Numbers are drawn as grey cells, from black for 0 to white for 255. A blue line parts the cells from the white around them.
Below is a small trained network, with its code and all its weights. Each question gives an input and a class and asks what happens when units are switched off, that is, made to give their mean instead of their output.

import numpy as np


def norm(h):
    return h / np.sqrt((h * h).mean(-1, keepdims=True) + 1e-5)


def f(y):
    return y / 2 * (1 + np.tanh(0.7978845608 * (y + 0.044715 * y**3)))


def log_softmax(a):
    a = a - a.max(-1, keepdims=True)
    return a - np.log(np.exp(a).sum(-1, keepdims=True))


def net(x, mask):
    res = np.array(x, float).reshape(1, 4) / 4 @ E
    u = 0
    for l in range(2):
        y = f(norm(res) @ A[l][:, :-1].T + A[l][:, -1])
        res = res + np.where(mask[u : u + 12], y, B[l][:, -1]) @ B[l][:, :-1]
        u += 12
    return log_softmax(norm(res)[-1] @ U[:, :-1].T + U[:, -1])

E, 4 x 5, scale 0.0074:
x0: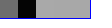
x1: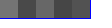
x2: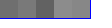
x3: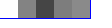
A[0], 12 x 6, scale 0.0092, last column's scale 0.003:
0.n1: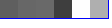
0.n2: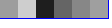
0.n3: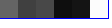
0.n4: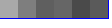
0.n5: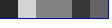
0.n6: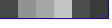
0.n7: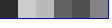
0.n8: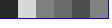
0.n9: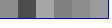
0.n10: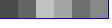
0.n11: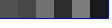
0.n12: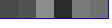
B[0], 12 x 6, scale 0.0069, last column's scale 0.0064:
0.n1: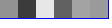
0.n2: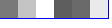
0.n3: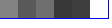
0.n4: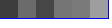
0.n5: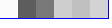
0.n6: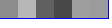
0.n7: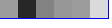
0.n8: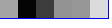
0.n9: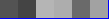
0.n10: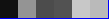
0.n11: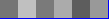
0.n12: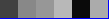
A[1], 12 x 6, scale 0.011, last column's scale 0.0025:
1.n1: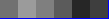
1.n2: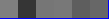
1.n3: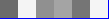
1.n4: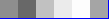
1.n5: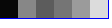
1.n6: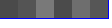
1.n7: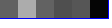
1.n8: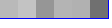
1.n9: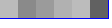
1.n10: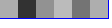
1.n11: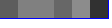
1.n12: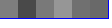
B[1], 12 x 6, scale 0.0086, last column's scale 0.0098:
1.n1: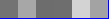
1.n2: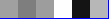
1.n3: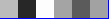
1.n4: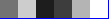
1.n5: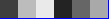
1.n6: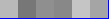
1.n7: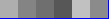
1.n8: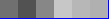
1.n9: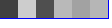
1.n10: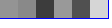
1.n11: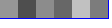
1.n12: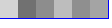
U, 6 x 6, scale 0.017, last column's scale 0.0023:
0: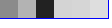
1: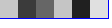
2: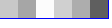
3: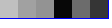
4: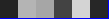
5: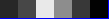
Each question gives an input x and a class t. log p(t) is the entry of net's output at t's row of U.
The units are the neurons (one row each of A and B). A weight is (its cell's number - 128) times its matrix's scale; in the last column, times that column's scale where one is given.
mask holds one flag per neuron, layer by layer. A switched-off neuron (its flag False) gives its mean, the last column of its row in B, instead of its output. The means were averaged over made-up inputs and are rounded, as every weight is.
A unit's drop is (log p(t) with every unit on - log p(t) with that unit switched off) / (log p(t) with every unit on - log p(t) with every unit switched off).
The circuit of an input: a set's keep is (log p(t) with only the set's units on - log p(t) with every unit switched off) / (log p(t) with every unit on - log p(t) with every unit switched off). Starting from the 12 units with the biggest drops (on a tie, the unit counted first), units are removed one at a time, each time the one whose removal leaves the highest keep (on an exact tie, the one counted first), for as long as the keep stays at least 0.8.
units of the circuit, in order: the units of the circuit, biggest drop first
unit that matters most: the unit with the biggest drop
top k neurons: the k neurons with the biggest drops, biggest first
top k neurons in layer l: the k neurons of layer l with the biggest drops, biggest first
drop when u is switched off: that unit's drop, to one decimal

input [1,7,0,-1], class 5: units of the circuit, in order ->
[0.n5, 1.n4]
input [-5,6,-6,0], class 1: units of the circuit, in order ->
[1.n4]
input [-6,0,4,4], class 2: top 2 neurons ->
[0.n2, 1.n3]
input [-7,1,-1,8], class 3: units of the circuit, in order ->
[0.n5, 1.n9]
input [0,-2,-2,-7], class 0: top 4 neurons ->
[0.n5, 0.n7, 0.n8, 0.n2]
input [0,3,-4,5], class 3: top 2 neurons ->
[0.n8, 0.n7]
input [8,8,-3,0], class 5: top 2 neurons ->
[0.n5, 0.n8]
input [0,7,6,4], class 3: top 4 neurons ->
[0.n8, 0.n5, 0.n7, 1.n1]
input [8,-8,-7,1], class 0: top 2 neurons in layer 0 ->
[0.n2, 0.n4]
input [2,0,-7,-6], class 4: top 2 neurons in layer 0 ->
[0.n10, 0.n3]
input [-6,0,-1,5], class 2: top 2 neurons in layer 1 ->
[1.n3, 1.n4]
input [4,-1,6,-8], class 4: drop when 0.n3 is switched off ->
0.2
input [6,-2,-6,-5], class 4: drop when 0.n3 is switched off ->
0.1
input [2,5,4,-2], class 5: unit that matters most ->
1.n4
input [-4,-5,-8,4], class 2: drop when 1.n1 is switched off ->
0.0
